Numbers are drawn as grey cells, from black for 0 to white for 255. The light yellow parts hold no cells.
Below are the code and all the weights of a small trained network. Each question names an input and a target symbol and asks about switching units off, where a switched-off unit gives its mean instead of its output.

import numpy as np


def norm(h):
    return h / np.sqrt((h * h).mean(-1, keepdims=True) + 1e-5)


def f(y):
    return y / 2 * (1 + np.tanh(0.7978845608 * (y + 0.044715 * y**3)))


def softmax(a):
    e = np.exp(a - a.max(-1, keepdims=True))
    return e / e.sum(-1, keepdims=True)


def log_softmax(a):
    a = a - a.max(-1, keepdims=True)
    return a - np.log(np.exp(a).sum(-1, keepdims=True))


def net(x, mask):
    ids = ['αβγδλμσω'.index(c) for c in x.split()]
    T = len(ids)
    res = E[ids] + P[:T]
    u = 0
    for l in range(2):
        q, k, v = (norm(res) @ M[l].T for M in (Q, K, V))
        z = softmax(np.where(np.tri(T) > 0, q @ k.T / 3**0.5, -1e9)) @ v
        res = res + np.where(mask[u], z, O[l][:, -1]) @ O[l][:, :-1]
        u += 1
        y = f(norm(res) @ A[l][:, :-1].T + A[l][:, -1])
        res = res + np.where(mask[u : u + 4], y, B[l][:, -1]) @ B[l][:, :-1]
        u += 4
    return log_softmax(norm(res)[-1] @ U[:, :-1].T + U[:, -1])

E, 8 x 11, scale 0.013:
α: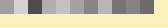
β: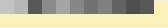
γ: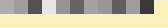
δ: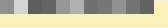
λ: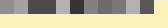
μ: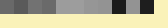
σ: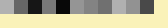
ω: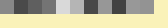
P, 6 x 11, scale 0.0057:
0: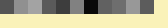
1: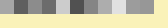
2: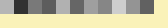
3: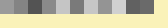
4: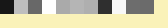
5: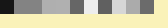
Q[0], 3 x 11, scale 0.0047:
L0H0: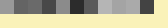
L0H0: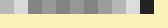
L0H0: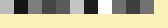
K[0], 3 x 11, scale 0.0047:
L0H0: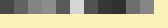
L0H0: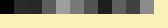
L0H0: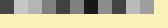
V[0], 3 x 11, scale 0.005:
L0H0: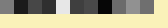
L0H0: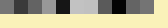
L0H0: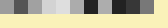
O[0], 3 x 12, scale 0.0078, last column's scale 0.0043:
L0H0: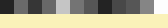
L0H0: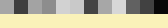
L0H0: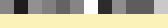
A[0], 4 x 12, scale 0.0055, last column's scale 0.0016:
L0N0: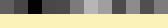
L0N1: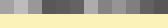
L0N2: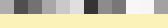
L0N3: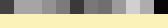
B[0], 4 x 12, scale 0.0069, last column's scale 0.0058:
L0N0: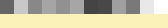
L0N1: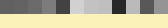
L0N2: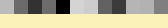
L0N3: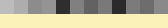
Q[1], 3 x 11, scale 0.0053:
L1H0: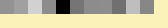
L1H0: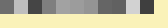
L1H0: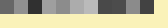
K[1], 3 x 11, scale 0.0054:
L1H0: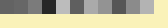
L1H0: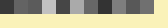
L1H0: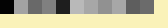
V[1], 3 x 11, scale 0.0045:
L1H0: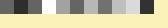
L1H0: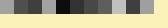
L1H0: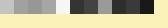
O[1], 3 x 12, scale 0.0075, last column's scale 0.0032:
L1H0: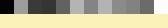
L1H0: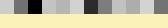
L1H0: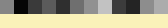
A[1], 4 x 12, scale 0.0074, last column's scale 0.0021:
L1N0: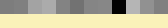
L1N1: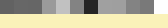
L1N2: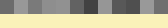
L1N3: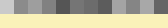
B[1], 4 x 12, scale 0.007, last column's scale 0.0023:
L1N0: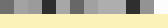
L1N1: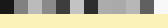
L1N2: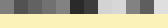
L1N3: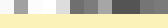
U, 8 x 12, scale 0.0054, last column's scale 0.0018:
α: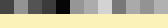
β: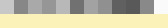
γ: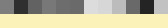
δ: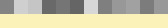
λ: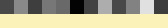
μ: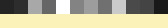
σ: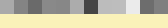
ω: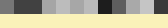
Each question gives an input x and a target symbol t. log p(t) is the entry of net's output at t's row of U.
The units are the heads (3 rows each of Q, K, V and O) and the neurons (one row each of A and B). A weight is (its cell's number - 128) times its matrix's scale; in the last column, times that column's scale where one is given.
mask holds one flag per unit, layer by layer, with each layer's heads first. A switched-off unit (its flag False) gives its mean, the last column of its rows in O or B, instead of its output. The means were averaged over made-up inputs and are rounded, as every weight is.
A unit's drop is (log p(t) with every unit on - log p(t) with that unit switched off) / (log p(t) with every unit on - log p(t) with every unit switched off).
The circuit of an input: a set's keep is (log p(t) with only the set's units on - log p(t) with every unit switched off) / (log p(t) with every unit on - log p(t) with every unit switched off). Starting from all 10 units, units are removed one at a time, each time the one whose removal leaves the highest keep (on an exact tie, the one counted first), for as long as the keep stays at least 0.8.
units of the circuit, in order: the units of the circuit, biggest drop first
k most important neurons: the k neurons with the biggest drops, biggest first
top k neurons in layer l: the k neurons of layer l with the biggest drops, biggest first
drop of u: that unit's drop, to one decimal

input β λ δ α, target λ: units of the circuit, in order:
L0H0; L1N2
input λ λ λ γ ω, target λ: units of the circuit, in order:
L0H0
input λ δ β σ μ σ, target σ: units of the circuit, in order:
L0H0; L1H0
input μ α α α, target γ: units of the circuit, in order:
L0H0; L1H0
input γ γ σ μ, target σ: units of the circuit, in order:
L1H0; L0N0; L0H0
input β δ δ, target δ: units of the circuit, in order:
L0H0; L1H0; L0N1
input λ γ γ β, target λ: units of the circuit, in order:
L0H0; L1N2
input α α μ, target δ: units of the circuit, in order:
L0H0; L1H0; L0N0
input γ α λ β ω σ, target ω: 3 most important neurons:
L0N0; L1N2; L1N0
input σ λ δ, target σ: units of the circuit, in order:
L1H0; L1N1
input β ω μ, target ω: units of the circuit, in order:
L0N0; L1H0
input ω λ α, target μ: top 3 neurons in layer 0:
L0N2; L0N3; L0N1
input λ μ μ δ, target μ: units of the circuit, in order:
L0H0; L1H0
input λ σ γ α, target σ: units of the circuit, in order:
L1H0
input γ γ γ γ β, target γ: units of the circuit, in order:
L0N0; L0H0
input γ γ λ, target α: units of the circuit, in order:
L1H0; L0H0
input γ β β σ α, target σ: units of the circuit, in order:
L1H0; L0N0; L0H0
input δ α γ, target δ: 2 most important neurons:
L0N1; L1N0
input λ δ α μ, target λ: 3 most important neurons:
L0N0; L1N2; L0N1
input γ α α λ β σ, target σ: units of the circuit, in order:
L1H0
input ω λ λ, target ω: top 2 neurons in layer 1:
L1N0; L1N2
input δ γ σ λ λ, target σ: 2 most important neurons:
L1N1; L0N0
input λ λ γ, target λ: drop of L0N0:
0.0
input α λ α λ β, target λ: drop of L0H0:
0.8
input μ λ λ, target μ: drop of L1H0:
-0.1
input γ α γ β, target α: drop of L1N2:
0.0
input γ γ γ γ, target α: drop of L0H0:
0.4
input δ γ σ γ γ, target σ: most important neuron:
L1N1
